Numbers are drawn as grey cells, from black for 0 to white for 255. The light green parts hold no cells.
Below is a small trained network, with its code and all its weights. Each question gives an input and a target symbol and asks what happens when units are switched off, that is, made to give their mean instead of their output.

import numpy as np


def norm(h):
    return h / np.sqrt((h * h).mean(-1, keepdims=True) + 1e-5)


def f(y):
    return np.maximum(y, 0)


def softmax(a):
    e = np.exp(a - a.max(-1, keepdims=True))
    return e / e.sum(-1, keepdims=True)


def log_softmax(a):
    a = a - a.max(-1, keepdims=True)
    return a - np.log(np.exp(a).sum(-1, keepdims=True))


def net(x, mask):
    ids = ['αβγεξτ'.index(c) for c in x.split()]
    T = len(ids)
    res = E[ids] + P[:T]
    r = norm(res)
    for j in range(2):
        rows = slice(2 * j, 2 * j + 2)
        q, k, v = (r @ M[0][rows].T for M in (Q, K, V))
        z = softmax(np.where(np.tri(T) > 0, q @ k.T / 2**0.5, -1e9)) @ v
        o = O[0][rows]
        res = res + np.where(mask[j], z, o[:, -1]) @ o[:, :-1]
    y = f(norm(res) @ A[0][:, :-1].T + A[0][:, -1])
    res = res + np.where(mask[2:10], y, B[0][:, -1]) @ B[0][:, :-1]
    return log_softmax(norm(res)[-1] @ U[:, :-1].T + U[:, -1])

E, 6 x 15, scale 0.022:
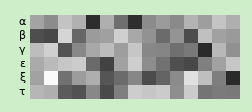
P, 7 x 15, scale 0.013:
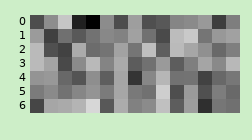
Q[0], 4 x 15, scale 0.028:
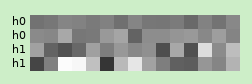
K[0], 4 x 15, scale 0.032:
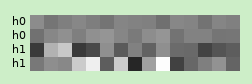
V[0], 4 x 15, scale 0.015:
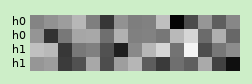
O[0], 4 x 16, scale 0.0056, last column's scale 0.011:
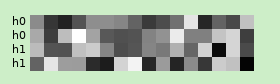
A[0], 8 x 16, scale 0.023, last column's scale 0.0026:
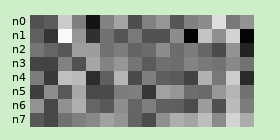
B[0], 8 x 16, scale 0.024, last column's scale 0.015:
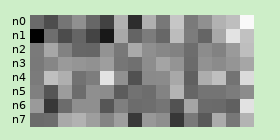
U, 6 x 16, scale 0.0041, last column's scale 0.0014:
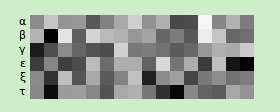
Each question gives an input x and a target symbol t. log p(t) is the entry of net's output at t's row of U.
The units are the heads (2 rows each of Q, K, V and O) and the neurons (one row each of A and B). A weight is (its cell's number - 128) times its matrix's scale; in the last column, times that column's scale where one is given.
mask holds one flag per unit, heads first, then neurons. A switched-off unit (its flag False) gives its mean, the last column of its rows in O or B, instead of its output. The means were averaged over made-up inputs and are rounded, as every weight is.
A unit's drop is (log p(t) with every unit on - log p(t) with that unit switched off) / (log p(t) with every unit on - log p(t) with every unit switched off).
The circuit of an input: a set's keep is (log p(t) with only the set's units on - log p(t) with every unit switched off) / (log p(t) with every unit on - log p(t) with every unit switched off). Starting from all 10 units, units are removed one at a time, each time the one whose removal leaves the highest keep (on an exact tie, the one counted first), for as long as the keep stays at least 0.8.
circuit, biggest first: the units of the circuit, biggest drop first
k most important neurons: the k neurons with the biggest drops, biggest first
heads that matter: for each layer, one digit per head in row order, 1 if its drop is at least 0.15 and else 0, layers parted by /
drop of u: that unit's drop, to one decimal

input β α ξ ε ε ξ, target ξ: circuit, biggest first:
[h1; n5; n0]
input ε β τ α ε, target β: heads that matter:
00
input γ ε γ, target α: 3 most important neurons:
[n6; n0; n1]
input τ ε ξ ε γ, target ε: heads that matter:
00
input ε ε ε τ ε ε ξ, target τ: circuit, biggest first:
[h1; n4; n6]
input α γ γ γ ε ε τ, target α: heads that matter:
01
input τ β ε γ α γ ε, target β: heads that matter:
10
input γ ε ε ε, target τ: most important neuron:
[n4]
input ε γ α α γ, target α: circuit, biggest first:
[h1; n2; n0]
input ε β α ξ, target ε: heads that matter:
01
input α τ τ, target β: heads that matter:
01
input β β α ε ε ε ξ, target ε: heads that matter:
00
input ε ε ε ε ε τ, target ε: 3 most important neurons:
[n0; n4; n1]
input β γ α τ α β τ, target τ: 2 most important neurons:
[n6; n4]
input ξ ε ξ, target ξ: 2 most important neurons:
[n5; n0]
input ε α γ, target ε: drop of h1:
0.1
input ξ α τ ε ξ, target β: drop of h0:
0.0
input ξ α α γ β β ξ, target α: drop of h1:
0.8
